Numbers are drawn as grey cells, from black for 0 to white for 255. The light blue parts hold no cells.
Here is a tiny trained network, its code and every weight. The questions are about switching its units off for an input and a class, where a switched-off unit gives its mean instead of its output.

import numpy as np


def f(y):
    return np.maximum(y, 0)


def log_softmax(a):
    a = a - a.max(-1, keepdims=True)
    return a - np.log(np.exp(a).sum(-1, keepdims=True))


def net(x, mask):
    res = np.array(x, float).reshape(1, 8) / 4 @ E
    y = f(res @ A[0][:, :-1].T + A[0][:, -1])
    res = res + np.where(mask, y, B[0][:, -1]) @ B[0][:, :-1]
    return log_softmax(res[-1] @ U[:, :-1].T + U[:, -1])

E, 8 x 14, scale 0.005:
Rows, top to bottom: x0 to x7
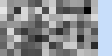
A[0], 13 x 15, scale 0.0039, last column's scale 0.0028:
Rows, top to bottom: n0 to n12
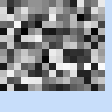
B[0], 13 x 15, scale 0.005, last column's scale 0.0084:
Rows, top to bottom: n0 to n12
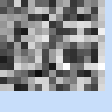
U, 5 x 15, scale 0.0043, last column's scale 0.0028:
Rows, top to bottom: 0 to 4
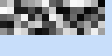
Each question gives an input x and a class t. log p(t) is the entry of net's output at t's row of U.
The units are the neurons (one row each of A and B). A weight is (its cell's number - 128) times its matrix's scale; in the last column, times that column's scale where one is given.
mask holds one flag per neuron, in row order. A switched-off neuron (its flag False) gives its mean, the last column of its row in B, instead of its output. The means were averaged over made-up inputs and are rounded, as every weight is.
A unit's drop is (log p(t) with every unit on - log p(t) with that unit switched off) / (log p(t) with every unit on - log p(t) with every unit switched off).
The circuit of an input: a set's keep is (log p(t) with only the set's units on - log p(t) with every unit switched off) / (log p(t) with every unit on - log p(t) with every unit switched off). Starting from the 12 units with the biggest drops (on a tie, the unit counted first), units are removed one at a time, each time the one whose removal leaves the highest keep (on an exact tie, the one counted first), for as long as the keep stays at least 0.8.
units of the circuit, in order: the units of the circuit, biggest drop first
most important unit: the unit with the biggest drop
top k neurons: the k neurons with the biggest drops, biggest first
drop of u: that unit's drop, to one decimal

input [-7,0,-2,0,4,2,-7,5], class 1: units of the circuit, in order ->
[n9, n11]
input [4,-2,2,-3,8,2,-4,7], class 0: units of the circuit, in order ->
[n3]
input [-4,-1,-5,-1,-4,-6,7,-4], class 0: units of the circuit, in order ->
[n12, n8]
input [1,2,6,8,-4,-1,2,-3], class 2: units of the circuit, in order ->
[n2, n9, n4]
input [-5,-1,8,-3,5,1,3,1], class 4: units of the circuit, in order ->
[n4, n1, n11]
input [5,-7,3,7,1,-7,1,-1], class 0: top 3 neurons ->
[n8, n3, n7]
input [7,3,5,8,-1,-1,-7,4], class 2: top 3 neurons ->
[n2, n10, n9]
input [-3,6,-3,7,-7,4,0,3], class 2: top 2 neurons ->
[n2, n9]
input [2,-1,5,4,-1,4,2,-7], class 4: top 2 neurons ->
[n4, n9]
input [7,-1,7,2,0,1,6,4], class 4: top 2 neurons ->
[n4, n12]
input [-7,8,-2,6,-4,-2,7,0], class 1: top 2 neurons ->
[n9, n12]
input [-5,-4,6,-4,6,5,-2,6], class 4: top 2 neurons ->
[n9, n4]
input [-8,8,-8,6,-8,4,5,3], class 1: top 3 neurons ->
[n9, n12, n4]
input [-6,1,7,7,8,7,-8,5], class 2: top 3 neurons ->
[n2, n7, n8]
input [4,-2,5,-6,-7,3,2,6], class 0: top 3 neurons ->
[n3, n8, n7]
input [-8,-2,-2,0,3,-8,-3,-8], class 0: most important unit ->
n5
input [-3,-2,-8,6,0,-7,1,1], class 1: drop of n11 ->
0.0
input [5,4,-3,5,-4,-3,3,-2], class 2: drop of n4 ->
0.3
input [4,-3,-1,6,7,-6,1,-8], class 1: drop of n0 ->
0.0
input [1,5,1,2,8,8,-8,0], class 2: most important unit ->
n8
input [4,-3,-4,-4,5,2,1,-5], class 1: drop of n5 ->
0.1
